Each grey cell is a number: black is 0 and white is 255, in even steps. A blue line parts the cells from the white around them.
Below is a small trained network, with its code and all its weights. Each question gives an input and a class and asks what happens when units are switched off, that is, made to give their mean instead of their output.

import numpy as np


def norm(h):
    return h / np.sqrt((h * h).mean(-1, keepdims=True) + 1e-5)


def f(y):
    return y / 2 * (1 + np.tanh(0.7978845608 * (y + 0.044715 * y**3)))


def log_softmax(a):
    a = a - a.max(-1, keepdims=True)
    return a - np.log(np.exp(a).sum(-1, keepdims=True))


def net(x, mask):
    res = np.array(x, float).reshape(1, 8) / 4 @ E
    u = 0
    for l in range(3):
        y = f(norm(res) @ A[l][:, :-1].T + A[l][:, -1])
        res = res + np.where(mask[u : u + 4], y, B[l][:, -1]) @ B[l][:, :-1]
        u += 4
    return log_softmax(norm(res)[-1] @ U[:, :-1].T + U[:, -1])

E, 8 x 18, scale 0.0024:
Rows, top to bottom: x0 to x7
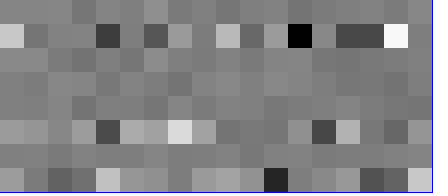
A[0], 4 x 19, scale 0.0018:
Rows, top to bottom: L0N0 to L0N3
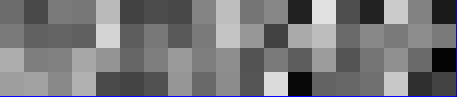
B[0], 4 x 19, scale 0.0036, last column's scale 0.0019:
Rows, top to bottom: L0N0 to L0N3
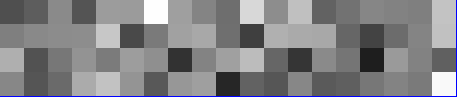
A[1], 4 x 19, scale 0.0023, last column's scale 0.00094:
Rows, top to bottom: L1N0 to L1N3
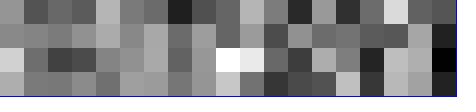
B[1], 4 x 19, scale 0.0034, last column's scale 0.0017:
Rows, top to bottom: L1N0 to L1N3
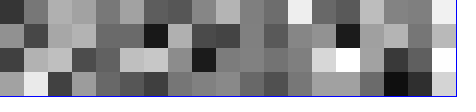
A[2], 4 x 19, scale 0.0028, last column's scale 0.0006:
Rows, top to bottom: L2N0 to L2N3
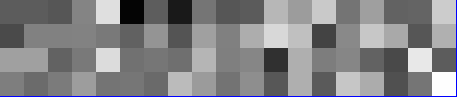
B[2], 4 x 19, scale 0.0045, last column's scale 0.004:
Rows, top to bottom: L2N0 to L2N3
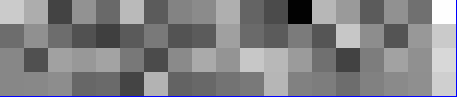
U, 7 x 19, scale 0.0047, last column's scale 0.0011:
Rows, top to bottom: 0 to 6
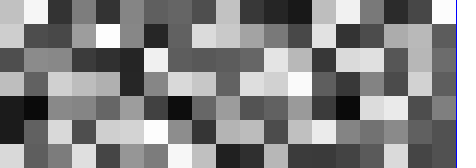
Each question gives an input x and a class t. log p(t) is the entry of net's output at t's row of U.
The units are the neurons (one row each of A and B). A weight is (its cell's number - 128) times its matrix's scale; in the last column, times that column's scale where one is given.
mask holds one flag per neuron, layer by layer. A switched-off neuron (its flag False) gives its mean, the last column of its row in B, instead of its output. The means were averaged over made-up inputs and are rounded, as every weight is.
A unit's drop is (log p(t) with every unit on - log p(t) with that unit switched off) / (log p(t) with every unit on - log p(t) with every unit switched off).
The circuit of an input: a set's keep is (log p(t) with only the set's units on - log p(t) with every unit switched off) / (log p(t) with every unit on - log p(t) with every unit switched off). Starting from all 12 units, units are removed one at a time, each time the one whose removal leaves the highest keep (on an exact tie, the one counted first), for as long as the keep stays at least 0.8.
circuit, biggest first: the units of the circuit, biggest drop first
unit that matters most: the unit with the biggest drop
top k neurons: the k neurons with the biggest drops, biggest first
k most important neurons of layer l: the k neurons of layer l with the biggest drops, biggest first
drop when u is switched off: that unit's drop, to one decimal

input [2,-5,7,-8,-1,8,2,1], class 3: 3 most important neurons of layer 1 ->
[L1N2, L1N0, L1N1]
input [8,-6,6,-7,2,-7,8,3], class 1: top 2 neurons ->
[L2N2, L2N0]
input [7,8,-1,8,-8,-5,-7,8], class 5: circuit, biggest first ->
[L1N2, L0N0]
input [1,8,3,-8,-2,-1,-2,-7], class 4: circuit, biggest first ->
[L1N0, L2N0]
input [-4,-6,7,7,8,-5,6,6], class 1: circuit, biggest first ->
[L2N0, L2N2]
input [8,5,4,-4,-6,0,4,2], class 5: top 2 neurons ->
[L1N2, L2N0]
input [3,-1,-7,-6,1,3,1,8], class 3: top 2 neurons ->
[L2N0, L2N2]
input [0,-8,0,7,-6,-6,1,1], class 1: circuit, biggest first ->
[L2N2, L1N2, L2N0]
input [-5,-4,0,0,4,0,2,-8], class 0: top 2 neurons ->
[L0N0, L2N0]
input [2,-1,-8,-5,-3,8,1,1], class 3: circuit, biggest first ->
[L2N0]
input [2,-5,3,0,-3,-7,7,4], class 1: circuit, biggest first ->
[L2N2, L2N0]
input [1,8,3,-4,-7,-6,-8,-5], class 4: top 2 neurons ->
[L1N0, L0N3]
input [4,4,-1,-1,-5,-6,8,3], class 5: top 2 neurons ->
[L0N0, L1N2]
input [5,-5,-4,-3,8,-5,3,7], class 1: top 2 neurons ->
[L2N0, L2N2]
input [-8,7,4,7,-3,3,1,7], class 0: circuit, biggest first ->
[L1N2]
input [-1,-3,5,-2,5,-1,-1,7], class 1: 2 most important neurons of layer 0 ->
[L0N1, L0N0]
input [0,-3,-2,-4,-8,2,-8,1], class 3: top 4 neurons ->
[L1N2, L2N2, L1N0, L0N0]
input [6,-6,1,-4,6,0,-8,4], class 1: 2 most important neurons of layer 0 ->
[L0N0, L0N1]
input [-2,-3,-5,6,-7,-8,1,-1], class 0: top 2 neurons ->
[L2N0, L2N1]
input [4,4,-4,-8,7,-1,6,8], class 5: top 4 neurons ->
[L1N2, L2N0, L0N0, L2N1]
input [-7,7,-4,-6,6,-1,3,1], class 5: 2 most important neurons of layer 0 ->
[L0N0, L0N2]
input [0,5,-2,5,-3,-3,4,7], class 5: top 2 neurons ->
[L1N2, L0N0]
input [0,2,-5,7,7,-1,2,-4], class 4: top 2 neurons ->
[L0N3, L1N0]
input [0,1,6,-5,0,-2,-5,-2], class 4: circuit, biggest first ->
[L1N0]
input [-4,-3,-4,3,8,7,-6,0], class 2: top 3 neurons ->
[L2N3, L0N3, L0N1]
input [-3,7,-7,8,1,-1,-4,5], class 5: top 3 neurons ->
[L1N2, L0N0, L2N0]
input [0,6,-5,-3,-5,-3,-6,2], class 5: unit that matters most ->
L1N2
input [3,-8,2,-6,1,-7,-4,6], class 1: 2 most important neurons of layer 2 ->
[L2N0, L2N2]
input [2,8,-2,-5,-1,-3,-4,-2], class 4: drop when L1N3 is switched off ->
0.0
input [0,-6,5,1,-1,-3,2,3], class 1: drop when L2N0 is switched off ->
0.3
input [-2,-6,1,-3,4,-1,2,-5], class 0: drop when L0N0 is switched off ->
0.1
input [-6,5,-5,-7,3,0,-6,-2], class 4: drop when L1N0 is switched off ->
0.7
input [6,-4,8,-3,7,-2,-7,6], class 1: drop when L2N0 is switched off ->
0.2
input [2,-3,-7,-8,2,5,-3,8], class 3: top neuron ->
[L2N0]
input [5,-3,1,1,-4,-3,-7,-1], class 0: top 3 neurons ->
[L2N0, L0N3, L2N1]
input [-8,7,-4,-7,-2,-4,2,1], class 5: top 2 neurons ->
[L1N2, L0N0]
